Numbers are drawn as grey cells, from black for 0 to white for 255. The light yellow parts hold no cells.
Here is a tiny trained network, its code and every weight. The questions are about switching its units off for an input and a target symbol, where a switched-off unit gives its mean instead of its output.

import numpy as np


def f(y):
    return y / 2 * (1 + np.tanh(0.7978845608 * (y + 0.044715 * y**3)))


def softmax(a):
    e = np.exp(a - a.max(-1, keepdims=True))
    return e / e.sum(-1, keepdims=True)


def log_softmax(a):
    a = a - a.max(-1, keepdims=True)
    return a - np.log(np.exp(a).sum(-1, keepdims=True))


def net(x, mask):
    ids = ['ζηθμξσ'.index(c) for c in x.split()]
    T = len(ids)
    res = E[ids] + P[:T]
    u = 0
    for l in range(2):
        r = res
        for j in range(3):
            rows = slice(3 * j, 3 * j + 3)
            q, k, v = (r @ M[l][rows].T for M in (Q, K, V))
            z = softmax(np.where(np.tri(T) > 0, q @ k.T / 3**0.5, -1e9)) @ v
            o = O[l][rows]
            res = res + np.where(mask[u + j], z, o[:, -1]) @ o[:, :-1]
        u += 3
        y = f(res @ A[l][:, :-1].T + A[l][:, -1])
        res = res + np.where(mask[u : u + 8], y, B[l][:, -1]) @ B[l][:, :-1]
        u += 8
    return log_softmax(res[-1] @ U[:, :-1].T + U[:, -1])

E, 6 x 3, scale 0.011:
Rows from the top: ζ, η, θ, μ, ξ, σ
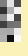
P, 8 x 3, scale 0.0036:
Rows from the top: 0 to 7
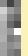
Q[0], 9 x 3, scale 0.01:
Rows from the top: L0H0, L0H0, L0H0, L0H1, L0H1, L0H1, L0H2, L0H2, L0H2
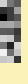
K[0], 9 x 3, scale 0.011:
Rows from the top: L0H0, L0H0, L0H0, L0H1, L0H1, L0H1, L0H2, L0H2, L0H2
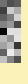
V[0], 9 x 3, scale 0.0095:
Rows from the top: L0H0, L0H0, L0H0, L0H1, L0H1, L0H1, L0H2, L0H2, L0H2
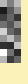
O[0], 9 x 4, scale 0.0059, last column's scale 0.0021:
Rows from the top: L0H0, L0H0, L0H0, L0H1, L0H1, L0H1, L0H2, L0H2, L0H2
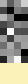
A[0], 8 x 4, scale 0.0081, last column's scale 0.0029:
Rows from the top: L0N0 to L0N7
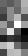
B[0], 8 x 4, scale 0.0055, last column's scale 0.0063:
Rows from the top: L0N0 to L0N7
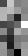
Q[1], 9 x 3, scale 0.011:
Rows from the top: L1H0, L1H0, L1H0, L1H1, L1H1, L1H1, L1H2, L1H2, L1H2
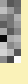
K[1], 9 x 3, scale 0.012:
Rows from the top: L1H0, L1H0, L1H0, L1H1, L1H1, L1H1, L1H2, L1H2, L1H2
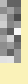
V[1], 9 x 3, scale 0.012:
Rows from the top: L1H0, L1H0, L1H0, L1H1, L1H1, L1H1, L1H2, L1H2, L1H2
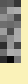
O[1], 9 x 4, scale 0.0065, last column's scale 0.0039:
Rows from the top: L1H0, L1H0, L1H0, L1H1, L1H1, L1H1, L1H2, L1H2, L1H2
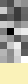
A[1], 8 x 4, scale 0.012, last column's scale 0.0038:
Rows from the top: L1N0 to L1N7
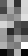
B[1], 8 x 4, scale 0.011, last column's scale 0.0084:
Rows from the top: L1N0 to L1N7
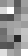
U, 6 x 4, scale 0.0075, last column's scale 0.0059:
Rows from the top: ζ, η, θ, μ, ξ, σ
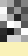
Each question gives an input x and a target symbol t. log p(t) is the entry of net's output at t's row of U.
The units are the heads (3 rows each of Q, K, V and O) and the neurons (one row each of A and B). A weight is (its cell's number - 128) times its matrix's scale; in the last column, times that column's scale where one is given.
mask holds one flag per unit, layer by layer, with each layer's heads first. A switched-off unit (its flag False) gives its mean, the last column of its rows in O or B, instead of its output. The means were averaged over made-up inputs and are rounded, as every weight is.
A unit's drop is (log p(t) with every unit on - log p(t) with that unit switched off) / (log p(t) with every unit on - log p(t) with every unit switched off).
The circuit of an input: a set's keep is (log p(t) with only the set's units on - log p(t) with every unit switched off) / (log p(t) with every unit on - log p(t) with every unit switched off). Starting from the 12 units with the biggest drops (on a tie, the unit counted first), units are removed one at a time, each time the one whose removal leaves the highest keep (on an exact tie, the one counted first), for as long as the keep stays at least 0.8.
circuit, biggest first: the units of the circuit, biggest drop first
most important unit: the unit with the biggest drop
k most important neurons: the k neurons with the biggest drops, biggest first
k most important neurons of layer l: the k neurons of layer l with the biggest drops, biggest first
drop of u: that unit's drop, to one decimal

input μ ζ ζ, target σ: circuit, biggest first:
[L1H2; L1N7]
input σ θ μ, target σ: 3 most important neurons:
[L1N7; L0N3; L0N4]
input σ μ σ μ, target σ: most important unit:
L1H2
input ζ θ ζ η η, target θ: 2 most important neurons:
[L0N3; L1N1]
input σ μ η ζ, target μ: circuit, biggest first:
[L0H2; L1H2]
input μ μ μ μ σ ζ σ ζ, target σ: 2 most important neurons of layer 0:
[L0N5; L0N4]
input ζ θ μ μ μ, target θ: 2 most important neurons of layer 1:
[L1N1; L1N4]
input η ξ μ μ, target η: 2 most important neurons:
[L1N7; L0N5]
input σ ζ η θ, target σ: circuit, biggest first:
[L0H2; L1N7]
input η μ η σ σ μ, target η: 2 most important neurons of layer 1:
[L1N7; L1N4]
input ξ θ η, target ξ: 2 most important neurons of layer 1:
[L1N7; L1N3]
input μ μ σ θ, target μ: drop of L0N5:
0.2
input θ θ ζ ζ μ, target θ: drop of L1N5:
-0.1
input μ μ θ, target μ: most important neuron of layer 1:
[L1N3]
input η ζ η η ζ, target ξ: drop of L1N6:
0.2
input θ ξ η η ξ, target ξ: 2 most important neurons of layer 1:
[L1N7; L1N1]
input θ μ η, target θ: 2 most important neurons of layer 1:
[L1N1; L1N4]
